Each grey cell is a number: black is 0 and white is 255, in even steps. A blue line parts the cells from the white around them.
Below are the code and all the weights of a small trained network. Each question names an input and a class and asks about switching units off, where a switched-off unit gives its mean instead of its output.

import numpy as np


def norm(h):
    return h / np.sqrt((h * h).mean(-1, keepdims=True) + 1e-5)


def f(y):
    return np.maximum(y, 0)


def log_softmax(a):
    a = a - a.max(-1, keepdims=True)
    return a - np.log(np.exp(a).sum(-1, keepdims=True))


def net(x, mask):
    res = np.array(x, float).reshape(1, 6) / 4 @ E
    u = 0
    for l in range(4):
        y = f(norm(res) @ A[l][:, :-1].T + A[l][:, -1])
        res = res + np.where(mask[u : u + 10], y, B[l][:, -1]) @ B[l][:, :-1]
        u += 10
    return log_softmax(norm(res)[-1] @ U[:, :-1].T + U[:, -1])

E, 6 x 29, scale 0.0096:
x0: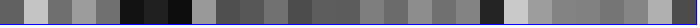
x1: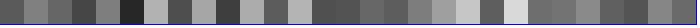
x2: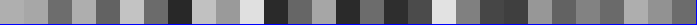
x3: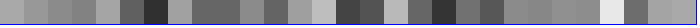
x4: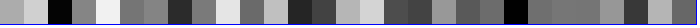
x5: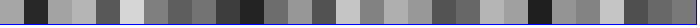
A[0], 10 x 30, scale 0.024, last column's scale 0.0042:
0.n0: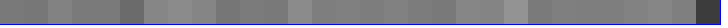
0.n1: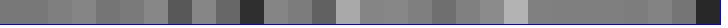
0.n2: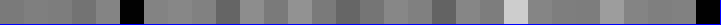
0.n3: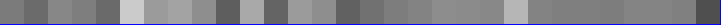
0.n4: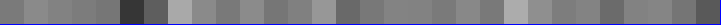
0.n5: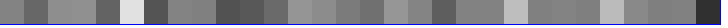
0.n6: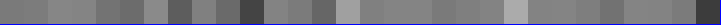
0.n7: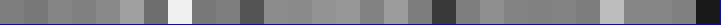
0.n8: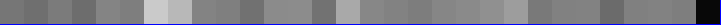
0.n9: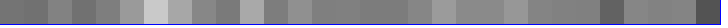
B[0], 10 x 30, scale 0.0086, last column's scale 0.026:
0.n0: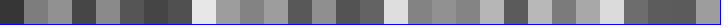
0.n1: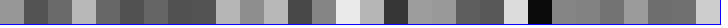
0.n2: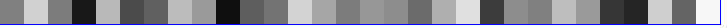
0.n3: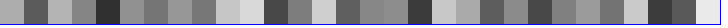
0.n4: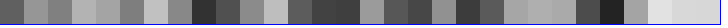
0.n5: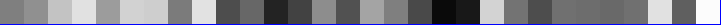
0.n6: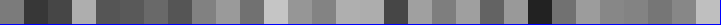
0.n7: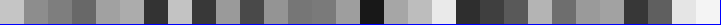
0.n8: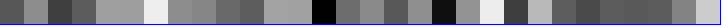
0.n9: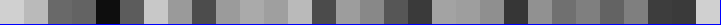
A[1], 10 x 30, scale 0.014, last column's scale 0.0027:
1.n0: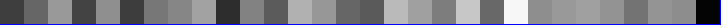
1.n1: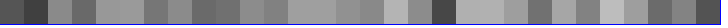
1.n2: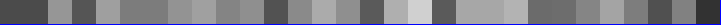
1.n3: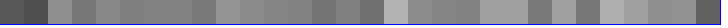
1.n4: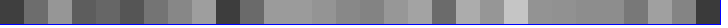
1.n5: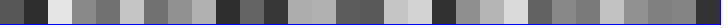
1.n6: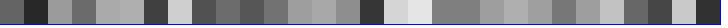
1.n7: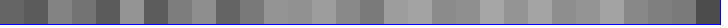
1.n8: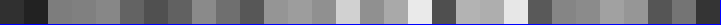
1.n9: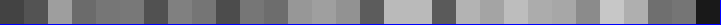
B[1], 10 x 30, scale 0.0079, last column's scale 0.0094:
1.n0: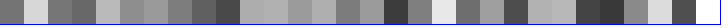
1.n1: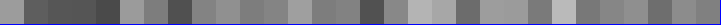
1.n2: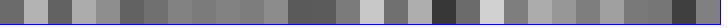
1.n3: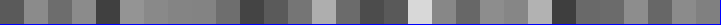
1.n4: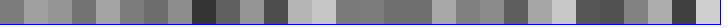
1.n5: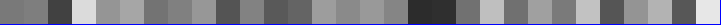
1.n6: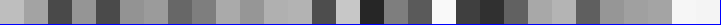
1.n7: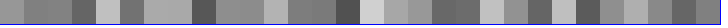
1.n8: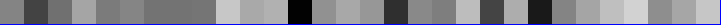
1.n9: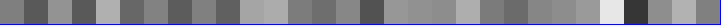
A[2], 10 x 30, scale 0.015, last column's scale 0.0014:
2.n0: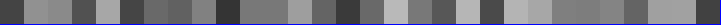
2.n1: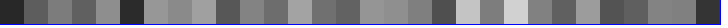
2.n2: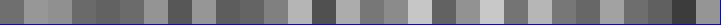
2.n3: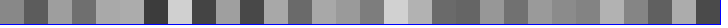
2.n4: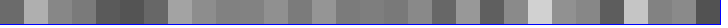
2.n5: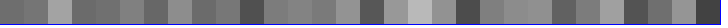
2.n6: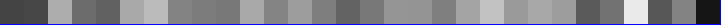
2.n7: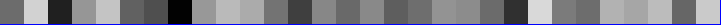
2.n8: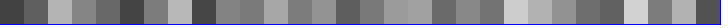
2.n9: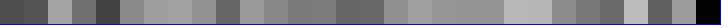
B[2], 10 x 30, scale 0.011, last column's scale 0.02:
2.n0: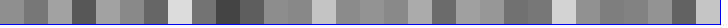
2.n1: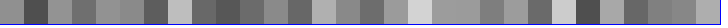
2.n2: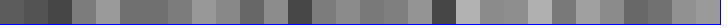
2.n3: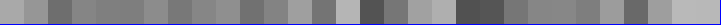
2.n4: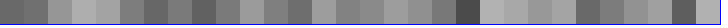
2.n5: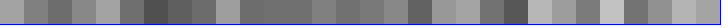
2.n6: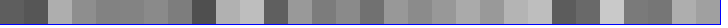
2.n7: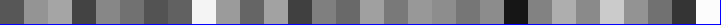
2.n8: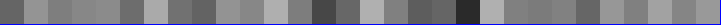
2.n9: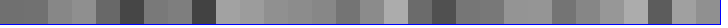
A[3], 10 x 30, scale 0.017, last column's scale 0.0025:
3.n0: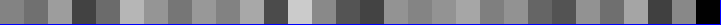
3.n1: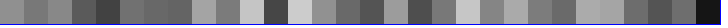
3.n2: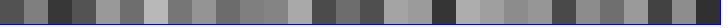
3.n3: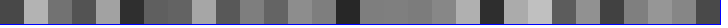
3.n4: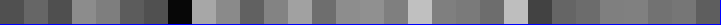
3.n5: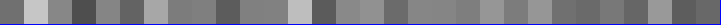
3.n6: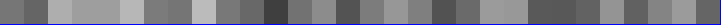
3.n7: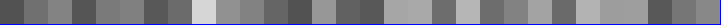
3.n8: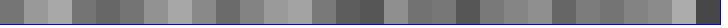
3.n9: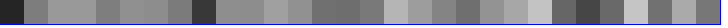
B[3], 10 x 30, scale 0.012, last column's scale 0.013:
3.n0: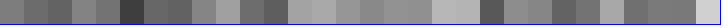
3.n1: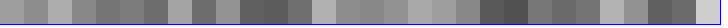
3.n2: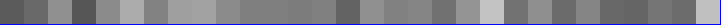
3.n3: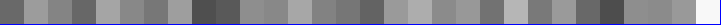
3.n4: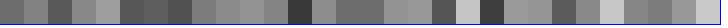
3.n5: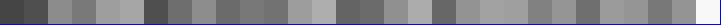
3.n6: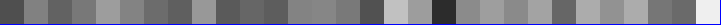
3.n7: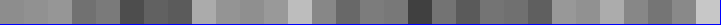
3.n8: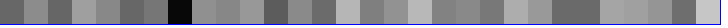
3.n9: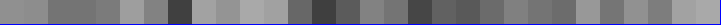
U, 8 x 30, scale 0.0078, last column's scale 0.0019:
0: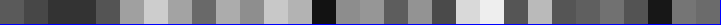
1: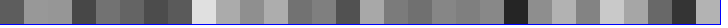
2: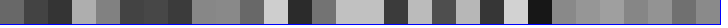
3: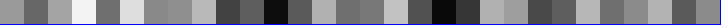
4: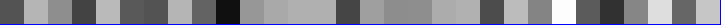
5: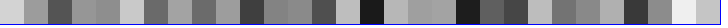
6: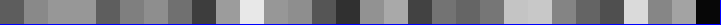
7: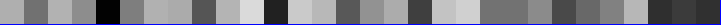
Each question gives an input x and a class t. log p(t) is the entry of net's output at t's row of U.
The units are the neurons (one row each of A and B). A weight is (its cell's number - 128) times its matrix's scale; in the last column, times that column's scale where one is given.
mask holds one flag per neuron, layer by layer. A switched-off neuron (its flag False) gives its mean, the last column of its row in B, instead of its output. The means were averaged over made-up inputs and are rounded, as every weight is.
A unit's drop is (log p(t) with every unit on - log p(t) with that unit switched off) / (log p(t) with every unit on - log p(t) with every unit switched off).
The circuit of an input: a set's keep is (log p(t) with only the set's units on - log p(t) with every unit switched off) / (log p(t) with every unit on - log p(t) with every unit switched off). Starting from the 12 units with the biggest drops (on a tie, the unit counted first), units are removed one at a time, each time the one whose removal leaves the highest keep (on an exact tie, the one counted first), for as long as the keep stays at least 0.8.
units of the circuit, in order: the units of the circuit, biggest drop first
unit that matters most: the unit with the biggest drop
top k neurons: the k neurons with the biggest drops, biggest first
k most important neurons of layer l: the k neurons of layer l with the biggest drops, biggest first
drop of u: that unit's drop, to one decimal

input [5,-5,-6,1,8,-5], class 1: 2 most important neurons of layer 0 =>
[0.n7, 0.n2]
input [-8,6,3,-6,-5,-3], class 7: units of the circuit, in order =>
[0.n3]
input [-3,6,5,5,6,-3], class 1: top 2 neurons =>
[0.n2, 2.n7]
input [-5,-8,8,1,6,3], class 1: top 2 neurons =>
[0.n7, 2.n7]
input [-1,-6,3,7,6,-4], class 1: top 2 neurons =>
[2.n7, 0.n7]
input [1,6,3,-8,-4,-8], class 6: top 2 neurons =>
[0.n4, 0.n9]
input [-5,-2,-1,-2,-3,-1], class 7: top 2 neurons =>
[0.n3, 0.n9]
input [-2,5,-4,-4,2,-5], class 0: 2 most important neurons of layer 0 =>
[0.n8, 0.n9]
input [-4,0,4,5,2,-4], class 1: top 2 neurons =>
[0.n7, 0.n2]
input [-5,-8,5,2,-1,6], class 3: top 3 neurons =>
[0.n5, 1.n5, 3.n6]
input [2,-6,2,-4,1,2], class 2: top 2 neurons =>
[0.n7, 0.n5]
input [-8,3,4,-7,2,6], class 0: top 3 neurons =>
[0.n8, 2.n2, 3.n2]
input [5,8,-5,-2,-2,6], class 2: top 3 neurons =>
[0.n1, 0.n6, 1.n8]
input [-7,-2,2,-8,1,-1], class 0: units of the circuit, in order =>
[0.n8]
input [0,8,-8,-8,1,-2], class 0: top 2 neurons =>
[0.n8, 0.n9]
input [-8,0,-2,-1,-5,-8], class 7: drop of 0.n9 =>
0.2
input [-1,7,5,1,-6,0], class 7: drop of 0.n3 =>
1.1
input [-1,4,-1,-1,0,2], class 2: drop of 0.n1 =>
0.8
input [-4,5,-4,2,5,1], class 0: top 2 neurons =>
[0.n8, 3.n2]
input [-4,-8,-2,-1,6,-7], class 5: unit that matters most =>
2.n3
